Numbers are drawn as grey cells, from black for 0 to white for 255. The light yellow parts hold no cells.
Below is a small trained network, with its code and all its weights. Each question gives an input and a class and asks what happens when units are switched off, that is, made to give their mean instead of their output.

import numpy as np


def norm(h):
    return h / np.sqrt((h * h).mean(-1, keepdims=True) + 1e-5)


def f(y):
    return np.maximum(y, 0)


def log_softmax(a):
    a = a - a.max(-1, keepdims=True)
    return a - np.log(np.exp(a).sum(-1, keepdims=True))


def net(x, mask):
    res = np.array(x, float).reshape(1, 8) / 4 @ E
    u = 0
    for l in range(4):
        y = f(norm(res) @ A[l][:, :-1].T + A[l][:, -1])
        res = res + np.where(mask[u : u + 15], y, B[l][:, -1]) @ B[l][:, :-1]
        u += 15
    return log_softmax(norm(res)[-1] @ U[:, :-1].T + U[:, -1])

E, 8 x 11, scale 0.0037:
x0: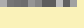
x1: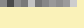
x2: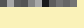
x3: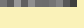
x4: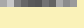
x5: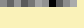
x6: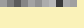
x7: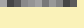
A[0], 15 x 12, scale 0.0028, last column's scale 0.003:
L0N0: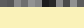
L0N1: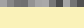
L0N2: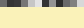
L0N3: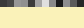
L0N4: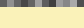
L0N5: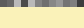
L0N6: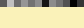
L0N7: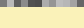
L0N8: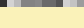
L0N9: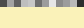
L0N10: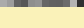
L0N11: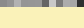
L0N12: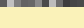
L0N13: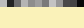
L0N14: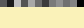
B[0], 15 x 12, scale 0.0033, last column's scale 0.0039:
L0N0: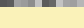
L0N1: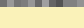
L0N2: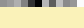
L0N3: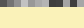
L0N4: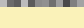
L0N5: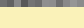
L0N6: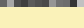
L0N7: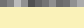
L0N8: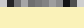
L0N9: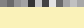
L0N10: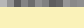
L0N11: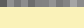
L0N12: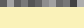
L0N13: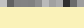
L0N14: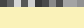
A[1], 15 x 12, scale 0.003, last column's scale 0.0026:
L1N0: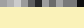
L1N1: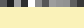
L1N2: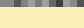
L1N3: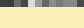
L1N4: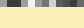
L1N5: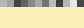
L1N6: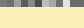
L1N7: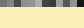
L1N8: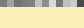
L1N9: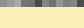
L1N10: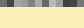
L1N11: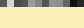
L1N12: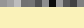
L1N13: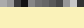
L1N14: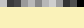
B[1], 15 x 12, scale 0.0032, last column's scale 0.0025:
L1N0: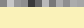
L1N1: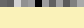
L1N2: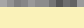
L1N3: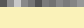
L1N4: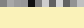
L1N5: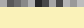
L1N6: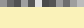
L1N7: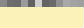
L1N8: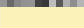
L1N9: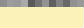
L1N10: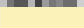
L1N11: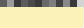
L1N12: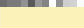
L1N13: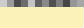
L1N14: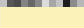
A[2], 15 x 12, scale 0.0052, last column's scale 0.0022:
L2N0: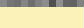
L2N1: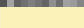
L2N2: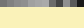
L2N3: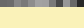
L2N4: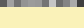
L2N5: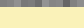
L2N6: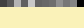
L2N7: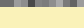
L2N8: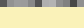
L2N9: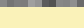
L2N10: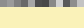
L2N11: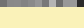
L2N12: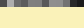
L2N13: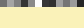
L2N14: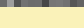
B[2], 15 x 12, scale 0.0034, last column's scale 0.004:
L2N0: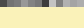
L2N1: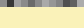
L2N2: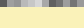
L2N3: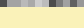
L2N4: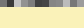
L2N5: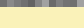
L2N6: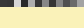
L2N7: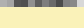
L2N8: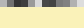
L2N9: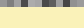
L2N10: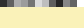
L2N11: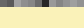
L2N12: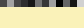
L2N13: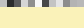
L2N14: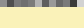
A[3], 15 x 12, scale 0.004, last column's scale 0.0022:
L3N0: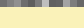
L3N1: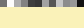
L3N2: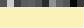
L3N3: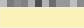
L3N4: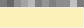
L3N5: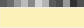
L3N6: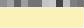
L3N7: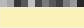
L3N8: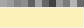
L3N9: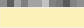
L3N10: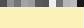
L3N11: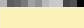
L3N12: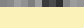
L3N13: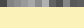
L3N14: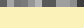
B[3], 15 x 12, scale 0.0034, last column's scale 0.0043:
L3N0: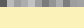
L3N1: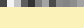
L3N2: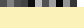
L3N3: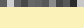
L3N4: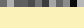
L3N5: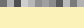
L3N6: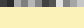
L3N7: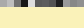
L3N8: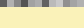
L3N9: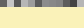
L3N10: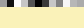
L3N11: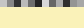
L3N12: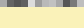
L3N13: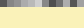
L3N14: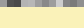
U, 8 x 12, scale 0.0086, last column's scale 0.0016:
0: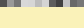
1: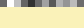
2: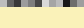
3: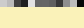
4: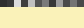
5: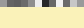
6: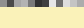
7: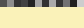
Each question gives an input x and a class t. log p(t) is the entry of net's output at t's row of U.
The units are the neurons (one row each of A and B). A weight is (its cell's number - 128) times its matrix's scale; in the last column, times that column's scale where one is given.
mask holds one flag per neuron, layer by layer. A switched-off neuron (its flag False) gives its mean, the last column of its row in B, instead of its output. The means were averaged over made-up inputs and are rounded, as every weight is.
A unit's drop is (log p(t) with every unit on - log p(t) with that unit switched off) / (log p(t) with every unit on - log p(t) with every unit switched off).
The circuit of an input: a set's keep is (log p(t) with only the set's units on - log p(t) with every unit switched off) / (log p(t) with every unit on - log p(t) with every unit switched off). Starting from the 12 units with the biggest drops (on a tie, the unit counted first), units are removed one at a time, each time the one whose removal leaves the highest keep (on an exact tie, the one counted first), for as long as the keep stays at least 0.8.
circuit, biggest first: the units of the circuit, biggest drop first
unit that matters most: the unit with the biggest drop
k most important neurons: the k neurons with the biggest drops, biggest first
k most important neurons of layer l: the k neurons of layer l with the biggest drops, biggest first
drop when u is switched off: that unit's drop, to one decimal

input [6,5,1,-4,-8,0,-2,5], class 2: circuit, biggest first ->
L1N14; L3N11
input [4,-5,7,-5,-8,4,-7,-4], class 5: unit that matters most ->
L2N13
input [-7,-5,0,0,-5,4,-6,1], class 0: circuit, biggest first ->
L0N3; L3N5
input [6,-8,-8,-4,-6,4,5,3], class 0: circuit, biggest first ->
L0N3; L3N5
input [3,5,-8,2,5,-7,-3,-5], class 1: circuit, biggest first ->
L3N1; L1N0
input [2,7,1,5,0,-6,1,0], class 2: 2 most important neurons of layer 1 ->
L1N14; L1N4
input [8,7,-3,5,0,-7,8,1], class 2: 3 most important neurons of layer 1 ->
L1N14; L1N4; L1N12
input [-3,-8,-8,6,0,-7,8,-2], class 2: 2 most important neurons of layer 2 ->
L2N10; L2N12
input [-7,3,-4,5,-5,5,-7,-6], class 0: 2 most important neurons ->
L0N3; L3N5
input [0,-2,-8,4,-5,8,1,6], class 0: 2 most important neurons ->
L0N3; L0N8
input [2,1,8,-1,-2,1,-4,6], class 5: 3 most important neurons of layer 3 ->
L3N3; L3N4; L3N14
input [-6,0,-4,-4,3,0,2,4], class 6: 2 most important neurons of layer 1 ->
L1N8; L1N5
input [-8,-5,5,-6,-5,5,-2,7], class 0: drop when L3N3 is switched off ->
0.1
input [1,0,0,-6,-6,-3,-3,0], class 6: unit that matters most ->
L0N9
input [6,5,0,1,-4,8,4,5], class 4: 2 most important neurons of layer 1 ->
L1N1; L1N3
